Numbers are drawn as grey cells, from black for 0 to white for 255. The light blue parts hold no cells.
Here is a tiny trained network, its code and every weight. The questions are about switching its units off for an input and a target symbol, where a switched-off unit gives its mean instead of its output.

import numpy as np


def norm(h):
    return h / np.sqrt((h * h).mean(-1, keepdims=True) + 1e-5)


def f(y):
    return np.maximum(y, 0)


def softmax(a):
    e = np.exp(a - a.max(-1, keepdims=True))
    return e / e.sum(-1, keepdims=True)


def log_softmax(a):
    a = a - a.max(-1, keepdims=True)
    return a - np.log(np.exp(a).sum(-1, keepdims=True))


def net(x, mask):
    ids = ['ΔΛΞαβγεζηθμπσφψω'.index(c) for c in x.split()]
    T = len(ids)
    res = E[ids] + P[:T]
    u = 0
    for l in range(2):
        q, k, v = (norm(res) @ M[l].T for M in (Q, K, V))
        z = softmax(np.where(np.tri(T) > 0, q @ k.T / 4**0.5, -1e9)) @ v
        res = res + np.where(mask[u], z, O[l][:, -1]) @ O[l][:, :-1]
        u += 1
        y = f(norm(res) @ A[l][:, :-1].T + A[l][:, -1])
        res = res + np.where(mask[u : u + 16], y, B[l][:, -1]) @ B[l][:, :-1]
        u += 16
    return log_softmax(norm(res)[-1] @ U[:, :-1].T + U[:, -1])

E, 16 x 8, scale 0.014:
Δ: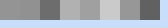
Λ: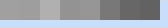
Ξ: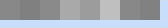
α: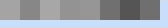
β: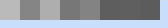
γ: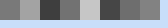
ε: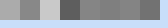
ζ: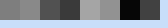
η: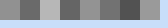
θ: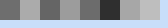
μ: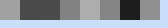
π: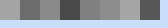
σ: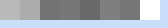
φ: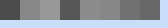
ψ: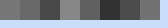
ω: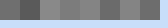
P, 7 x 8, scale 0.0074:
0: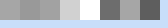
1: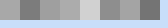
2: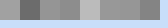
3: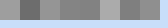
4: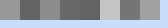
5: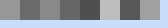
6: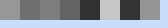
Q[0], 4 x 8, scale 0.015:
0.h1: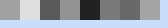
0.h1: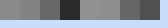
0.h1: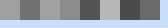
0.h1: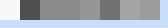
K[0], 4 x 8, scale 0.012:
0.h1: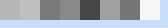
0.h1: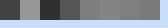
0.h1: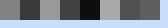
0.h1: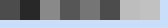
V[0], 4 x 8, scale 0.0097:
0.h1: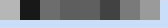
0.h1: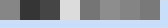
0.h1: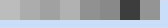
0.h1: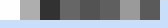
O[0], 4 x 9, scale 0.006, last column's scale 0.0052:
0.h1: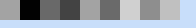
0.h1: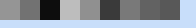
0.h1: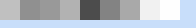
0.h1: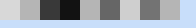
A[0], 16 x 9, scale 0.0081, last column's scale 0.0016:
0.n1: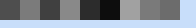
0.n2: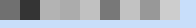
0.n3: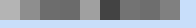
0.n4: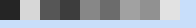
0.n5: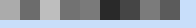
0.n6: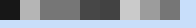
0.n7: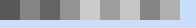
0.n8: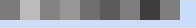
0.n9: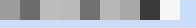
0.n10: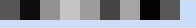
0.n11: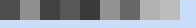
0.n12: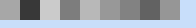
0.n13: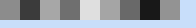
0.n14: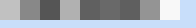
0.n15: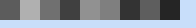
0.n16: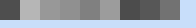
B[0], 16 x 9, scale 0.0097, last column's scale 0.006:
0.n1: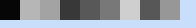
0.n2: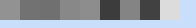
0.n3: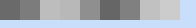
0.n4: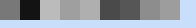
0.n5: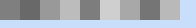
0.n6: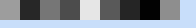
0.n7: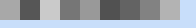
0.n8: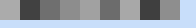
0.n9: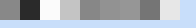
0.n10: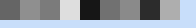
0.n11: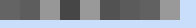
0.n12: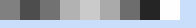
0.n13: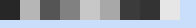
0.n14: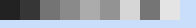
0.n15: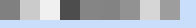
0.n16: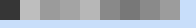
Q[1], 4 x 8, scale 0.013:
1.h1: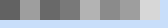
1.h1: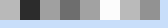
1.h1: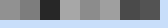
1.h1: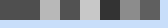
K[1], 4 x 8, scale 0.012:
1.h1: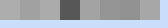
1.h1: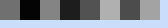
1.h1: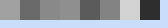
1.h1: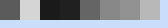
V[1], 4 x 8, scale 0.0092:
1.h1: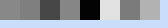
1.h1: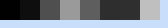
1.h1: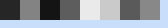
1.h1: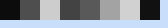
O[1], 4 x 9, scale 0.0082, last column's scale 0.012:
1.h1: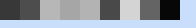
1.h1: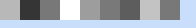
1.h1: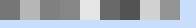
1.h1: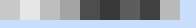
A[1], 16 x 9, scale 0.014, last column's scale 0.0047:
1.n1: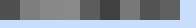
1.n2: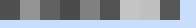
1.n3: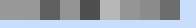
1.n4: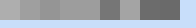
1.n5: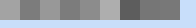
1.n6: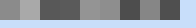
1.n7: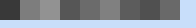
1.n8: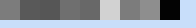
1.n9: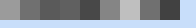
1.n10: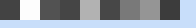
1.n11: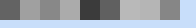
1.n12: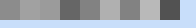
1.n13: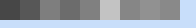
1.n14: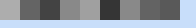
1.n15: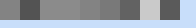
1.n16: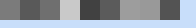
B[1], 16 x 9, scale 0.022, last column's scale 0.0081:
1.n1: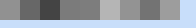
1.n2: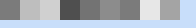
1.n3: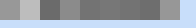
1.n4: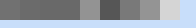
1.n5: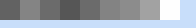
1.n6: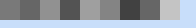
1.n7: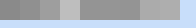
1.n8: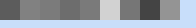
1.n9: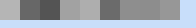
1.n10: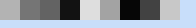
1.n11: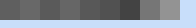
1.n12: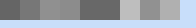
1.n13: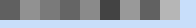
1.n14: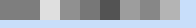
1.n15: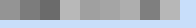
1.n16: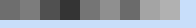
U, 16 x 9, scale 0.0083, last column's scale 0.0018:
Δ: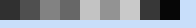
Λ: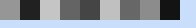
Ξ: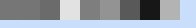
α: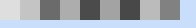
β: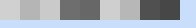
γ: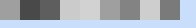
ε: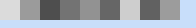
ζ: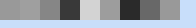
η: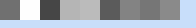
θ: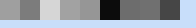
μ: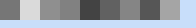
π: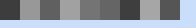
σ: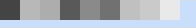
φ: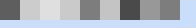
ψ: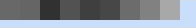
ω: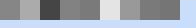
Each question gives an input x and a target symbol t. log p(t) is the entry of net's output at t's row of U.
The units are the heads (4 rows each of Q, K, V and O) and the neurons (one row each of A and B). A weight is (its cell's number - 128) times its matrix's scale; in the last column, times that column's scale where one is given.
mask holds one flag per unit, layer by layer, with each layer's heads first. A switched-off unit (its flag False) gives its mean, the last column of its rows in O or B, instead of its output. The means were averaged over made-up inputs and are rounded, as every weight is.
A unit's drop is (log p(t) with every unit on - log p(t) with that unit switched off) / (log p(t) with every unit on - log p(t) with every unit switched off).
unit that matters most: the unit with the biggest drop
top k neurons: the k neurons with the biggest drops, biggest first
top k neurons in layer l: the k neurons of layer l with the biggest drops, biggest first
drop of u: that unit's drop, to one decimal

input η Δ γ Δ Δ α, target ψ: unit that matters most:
0.n3
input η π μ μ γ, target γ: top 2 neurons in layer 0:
0.n4; 0.n12
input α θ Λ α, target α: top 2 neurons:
0.n6; 0.n1
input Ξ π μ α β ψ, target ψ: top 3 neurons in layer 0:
0.n1; 0.n12; 0.n13
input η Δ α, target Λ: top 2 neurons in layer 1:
1.n10; 1.n16
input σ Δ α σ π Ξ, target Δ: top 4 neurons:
0.n12; 0.n7; 0.n9; 1.n10
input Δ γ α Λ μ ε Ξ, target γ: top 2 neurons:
0.n9; 0.n14
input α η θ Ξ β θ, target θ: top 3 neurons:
0.n6; 0.n4; 0.n13
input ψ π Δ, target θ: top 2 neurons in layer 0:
0.n1; 0.n7
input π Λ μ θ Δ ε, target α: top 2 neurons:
0.n6; 0.n12
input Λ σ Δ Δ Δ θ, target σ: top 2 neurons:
1.n2; 0.n13
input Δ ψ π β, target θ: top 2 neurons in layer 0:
0.n1; 0.n12
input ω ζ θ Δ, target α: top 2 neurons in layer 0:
0.n1; 0.n6
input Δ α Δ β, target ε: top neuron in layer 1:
1.n9
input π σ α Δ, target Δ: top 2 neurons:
1.n13; 0.n9
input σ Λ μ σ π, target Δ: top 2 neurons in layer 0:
0.n12; 0.n13
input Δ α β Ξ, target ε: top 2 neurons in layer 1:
1.n9; 1.n10
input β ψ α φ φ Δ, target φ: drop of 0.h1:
0.8
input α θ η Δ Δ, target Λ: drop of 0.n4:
-0.1
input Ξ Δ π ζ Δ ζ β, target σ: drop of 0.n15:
0.3
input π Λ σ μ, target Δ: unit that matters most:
1.h1
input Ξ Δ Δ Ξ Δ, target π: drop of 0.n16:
0.2
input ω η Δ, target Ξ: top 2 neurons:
0.n10; 1.n10
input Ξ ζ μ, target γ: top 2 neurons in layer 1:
1.n10; 1.n15
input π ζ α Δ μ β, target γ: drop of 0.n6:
0.0
